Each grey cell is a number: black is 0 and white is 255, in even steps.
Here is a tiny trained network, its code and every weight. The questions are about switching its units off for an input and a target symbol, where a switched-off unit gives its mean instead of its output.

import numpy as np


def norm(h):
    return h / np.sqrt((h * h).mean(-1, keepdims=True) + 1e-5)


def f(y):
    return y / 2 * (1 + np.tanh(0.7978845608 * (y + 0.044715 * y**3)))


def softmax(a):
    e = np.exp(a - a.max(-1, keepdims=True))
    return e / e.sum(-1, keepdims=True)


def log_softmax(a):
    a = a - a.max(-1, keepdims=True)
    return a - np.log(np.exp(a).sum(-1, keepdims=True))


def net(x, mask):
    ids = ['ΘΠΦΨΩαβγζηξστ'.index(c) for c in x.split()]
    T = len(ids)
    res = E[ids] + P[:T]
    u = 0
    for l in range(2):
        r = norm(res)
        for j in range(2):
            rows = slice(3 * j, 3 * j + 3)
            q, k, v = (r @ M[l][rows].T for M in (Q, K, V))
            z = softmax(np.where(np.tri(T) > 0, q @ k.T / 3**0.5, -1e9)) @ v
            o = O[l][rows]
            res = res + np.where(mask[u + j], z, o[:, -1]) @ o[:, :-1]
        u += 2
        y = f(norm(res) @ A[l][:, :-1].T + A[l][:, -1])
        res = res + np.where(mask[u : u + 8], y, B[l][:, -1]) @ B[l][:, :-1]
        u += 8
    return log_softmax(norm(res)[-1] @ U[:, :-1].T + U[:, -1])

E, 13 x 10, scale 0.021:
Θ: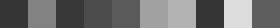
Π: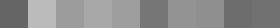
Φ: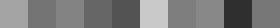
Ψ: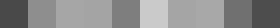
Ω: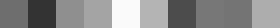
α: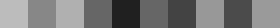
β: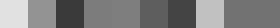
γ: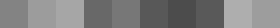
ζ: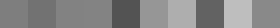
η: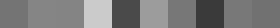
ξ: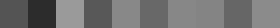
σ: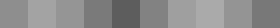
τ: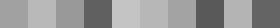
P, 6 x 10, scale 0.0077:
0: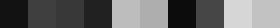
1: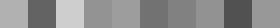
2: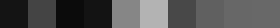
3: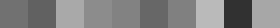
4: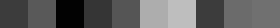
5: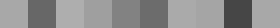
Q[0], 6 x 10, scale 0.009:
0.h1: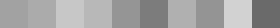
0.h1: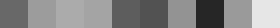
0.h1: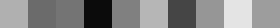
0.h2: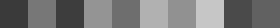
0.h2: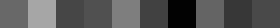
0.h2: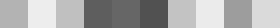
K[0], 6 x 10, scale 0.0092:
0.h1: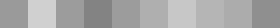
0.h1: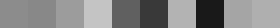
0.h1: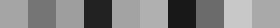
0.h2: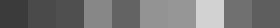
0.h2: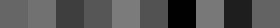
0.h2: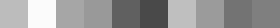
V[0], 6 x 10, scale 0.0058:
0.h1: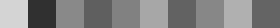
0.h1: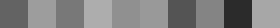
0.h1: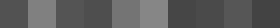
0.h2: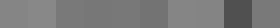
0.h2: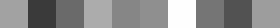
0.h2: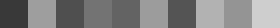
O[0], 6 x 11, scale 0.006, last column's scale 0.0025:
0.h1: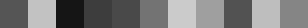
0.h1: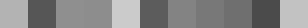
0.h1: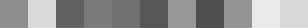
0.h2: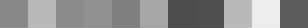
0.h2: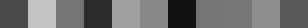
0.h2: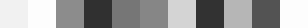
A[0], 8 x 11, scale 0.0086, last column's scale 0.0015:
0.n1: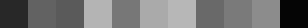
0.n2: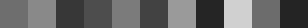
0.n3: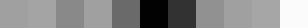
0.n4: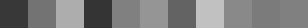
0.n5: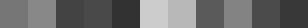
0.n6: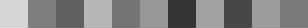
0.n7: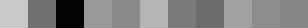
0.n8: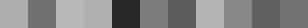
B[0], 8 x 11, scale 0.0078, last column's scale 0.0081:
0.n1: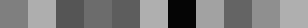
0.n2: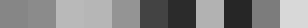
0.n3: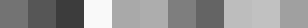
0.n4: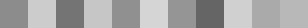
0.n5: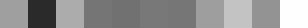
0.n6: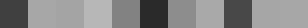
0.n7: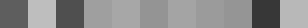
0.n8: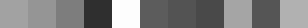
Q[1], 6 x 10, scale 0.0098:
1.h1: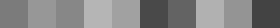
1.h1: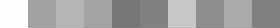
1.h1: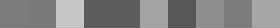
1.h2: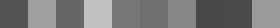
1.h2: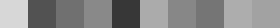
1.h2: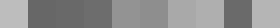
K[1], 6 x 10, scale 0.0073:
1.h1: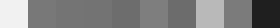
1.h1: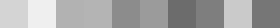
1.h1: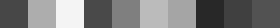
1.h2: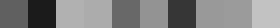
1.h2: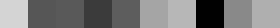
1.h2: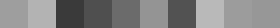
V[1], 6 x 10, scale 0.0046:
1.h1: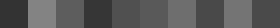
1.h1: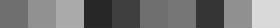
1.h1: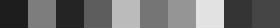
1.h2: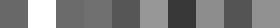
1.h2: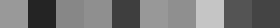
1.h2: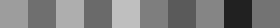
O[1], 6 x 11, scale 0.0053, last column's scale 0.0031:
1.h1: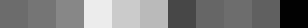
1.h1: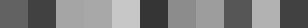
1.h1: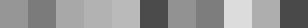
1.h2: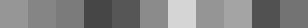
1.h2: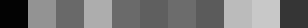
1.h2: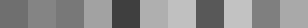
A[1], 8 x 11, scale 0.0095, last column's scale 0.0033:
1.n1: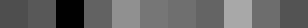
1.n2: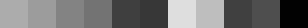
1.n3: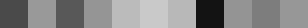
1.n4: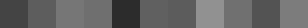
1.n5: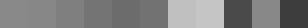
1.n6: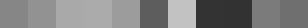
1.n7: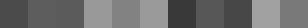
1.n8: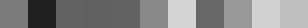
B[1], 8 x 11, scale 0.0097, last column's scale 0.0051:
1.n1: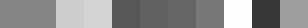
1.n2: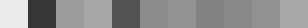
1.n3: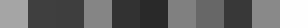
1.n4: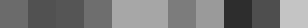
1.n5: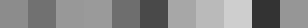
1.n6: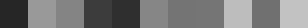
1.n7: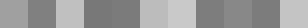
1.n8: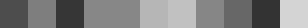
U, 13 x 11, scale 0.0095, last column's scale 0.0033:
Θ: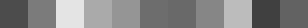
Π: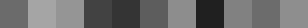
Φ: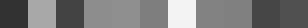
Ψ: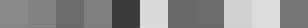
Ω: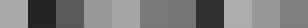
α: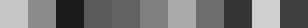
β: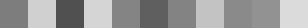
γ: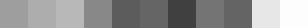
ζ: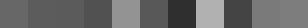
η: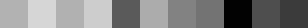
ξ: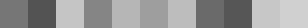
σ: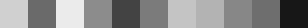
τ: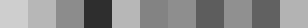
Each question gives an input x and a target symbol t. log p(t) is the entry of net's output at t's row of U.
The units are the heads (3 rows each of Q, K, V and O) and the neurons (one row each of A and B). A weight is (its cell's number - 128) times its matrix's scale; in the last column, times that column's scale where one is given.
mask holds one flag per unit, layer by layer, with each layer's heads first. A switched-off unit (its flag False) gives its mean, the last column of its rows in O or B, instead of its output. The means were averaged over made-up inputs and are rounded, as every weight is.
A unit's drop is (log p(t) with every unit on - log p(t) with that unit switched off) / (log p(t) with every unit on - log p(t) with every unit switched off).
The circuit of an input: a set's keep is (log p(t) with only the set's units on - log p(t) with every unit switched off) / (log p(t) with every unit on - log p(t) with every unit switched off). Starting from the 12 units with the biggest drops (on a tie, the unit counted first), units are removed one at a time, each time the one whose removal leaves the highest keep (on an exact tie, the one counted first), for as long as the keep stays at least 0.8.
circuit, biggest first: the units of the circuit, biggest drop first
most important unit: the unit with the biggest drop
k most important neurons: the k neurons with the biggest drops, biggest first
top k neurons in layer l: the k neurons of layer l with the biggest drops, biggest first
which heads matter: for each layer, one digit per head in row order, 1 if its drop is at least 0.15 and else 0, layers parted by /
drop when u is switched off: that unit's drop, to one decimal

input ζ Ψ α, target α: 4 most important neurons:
0.n2; 0.n3; 1.n8; 0.n6
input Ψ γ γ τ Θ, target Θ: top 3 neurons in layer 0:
0.n2; 0.n5; 0.n7
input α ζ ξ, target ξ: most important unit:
1.h1
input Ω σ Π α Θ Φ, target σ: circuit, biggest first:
1.n2; 1.n5
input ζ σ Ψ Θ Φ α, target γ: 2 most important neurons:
0.n8; 0.n6
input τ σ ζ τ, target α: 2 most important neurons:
1.n3; 0.n2
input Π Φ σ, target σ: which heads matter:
01 / 00
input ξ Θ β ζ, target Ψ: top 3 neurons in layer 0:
0.n4; 0.n2; 0.n1
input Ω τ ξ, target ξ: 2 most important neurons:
0.n2; 1.n7
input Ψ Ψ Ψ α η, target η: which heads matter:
10 / 00
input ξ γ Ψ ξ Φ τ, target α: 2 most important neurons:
1.n3; 0.n5
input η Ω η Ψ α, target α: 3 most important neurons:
0.n3; 0.n2; 1.n8
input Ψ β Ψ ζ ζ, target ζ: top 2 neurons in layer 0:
0.n2; 0.n5
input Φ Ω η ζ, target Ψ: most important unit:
0.n4
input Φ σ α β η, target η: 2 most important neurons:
0.n2; 0.n1
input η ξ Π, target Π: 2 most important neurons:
1.n6; 0.n4
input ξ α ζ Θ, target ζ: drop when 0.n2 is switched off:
0.7
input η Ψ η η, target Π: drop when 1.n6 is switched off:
0.3
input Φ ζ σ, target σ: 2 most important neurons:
1.n2; 0.n2
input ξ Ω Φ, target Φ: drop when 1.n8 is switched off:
0.3
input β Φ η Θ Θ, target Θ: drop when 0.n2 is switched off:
0.3
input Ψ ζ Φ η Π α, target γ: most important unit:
0.n6
